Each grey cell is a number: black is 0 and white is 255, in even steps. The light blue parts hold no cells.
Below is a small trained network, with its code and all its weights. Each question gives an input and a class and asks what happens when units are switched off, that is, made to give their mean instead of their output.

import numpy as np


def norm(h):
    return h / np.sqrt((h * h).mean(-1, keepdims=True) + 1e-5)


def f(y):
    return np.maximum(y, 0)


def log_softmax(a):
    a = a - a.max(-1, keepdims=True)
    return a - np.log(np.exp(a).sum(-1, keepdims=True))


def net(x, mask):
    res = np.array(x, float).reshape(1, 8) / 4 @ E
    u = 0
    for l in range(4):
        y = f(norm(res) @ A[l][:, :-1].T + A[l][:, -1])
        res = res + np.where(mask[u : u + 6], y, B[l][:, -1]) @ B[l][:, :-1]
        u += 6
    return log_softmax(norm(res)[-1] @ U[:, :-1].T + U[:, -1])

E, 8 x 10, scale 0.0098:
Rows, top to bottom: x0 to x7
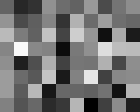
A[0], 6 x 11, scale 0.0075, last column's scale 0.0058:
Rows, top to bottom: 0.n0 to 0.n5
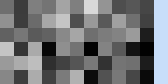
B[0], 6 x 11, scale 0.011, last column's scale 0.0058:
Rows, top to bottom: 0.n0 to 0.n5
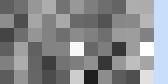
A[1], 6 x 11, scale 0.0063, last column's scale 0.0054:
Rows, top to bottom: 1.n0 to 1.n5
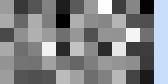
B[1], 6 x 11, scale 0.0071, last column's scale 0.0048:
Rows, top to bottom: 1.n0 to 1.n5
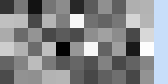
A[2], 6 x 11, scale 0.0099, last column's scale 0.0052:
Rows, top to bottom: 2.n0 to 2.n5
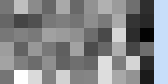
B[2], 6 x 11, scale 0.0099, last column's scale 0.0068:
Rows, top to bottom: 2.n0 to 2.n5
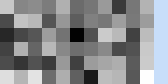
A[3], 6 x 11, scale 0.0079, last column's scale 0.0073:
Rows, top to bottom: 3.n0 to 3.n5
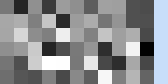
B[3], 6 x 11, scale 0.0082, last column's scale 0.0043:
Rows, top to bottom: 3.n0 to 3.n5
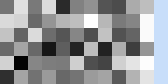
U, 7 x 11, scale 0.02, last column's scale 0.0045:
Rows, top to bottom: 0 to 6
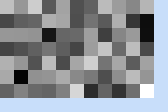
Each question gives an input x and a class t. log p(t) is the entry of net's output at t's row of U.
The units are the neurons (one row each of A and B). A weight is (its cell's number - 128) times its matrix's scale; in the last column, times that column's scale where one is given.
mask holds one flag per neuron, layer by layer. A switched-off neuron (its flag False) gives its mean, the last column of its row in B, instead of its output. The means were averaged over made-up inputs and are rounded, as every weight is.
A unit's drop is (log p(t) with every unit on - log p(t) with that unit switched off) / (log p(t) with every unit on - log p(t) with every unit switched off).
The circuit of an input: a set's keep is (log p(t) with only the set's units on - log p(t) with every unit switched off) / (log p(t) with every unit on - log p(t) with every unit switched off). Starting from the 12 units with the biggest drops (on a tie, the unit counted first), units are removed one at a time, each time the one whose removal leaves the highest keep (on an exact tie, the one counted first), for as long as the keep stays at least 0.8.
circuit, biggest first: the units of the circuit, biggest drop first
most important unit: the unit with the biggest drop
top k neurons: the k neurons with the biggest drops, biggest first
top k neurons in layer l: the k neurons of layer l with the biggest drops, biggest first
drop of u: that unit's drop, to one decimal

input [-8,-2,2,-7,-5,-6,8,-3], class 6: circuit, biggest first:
[0.n3]
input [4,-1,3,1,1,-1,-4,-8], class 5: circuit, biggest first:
[3.n4, 0.n1]
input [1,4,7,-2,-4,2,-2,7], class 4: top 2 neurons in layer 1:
[1.n3, 1.n1]
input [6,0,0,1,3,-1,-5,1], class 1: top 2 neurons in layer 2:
[2.n2, 2.n1]
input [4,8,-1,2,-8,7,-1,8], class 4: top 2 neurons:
[1.n3, 3.n1]
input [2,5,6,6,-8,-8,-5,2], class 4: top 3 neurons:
[1.n3, 1.n1, 3.n1]
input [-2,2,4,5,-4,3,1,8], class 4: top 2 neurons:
[1.n3, 3.n1]
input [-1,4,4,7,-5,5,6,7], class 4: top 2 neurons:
[3.n1, 1.n3]
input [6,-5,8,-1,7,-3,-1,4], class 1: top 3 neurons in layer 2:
[2.n2, 2.n1, 2.n3]
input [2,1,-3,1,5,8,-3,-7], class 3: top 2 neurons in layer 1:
[1.n0, 1.n3]
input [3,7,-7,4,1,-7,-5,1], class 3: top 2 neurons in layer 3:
[3.n5, 3.n0]
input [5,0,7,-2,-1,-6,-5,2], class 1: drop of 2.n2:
0.3
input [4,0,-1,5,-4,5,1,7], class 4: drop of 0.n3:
0.1
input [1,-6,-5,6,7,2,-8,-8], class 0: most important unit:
2.n5
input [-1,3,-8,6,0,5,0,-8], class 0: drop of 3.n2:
0.2
